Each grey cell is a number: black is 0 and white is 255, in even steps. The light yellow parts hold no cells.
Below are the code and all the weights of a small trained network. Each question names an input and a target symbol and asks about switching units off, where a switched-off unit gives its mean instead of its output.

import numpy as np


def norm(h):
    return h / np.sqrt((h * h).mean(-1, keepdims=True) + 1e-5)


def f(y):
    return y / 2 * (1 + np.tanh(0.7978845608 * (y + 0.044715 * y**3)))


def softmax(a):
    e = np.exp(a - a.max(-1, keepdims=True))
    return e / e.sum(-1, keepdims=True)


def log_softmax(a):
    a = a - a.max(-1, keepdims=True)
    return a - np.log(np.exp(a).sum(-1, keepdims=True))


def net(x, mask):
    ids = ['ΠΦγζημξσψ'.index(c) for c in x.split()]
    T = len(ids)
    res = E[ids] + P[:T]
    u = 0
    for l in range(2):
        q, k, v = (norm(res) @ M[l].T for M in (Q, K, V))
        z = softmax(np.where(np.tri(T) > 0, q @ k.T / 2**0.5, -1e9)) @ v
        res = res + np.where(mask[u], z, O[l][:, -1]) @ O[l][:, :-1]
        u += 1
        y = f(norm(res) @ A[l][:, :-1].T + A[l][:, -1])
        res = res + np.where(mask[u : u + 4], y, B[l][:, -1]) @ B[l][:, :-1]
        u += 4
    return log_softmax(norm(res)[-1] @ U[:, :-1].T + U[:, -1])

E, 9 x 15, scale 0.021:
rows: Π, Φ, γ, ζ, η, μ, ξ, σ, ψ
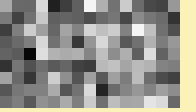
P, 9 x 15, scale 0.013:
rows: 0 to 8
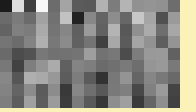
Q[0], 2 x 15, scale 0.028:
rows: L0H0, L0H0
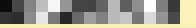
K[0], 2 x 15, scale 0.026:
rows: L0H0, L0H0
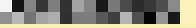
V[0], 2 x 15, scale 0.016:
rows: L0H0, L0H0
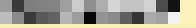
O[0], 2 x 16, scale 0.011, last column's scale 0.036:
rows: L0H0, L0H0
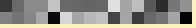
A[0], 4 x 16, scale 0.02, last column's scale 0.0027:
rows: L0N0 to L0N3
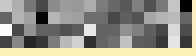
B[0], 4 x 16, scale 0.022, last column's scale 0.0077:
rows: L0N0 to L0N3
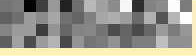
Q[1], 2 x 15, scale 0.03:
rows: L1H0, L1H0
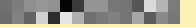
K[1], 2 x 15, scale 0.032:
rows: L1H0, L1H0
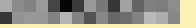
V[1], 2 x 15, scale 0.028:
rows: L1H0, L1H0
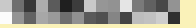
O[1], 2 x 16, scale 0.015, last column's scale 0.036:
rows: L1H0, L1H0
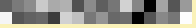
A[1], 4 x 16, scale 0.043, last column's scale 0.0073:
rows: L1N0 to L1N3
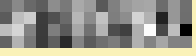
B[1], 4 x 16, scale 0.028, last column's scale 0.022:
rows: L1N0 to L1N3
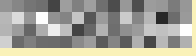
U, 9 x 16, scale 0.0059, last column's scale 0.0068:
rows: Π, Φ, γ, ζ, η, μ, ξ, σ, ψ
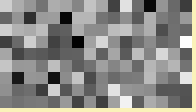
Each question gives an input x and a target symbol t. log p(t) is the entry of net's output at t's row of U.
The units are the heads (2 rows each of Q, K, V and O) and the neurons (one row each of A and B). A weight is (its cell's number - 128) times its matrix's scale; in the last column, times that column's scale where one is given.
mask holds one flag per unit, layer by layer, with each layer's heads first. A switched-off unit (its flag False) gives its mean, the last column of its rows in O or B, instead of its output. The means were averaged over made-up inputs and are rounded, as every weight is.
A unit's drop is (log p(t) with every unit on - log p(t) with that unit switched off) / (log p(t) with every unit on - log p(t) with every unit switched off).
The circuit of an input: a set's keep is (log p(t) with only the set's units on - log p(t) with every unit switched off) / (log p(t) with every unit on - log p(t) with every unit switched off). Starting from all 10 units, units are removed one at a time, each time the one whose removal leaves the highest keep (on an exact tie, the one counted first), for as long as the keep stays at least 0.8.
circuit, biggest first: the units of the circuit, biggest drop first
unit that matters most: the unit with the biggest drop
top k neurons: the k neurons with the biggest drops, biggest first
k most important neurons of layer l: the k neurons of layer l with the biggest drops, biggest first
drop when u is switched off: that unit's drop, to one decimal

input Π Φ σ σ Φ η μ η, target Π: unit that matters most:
L1H0
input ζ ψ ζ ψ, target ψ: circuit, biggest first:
L0H0, L1H0, L1N0, L1N2
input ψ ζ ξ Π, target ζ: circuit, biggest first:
L0H0, L1H0
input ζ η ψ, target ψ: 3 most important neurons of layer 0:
L0N3, L0N1, L0N2
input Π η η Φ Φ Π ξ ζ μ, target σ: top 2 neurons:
L0N2, L1N2
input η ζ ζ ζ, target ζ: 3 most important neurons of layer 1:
L1N2, L1N1, L1N3
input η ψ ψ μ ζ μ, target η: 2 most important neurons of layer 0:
L0N3, L0N1
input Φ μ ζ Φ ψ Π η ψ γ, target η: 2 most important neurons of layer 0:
L0N2, L0N1
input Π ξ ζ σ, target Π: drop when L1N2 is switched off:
0.1
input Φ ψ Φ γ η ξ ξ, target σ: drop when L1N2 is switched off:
0.3
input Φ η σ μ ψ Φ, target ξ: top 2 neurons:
L1N2, L0N1
